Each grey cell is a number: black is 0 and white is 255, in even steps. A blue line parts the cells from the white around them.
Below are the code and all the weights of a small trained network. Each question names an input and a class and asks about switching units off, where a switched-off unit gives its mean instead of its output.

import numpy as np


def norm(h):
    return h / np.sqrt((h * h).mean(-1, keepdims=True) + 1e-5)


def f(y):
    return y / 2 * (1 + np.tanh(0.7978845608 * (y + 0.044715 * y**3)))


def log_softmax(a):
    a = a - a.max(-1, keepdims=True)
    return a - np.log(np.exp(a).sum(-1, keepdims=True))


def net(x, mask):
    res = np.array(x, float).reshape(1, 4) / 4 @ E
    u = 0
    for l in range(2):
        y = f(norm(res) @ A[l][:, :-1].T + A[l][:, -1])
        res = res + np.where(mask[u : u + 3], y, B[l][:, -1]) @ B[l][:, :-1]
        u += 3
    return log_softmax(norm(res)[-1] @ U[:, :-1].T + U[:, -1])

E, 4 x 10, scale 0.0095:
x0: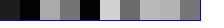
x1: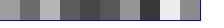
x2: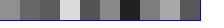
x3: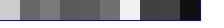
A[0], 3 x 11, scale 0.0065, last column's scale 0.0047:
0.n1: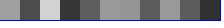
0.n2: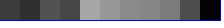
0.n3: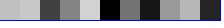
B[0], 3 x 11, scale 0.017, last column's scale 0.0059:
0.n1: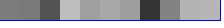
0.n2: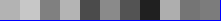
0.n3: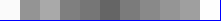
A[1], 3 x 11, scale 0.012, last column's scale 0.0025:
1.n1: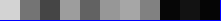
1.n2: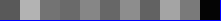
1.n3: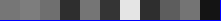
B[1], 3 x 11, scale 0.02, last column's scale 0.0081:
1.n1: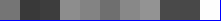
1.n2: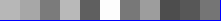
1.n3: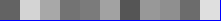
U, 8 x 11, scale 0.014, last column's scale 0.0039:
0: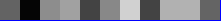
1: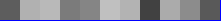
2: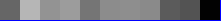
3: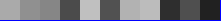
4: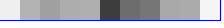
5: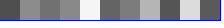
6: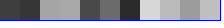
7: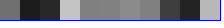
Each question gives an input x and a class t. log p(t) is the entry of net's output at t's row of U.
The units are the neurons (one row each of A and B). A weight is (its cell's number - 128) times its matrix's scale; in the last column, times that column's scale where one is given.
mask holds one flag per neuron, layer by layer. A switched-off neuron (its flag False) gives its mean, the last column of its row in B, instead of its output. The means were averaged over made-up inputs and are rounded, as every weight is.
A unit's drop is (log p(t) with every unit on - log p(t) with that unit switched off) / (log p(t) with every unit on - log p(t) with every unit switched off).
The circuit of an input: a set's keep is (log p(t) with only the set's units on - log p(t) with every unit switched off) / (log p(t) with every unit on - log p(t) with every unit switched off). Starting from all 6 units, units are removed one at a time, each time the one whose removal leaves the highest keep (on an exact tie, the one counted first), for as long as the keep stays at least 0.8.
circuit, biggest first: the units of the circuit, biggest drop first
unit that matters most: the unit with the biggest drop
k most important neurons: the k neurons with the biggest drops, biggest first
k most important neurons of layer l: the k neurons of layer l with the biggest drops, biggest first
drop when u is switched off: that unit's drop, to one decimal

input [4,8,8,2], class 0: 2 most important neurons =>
(1.n3, 1.n1)
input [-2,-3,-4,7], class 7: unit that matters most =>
1.n1
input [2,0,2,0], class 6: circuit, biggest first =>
(1.n1, 0.n3)
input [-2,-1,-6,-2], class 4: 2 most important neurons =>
(1.n1, 0.n3)
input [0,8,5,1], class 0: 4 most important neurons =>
(1.n3, 0.n3, 1.n1, 0.n1)
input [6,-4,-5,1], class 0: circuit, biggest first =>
(1.n3, 1.n1)
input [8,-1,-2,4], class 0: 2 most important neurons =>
(1.n1, 0.n1)
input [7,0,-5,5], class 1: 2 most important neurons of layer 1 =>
(1.n3, 1.n1)
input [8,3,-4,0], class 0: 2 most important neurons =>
(1.n3, 0.n1)
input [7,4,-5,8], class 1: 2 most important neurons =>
(1.n3, 0.n1)
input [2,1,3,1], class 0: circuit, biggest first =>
(1.n1, 1.n3)
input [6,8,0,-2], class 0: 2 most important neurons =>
(1.n3, 0.n1)
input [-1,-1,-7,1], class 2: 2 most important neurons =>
(1.n3, 0.n3)
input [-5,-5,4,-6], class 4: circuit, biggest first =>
(1.n1)
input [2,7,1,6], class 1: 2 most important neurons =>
(1.n3, 0.n1)
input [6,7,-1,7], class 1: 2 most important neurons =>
(1.n3, 1.n1)
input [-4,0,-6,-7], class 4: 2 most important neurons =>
(0.n3, 1.n1)
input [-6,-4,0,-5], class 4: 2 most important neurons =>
(0.n3, 1.n1)
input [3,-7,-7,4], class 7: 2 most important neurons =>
(1.n1, 0.n2)
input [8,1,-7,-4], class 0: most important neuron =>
(1.n3)
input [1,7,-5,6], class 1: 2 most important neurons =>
(1.n3, 0.n1)
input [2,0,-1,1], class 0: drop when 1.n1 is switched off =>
0.2
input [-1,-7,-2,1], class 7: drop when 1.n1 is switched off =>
0.1
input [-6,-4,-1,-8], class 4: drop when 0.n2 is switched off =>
0.0
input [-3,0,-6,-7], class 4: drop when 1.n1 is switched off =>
0.3
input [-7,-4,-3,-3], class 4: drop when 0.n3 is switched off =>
0.4
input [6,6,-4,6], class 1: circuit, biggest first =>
(1.n3)
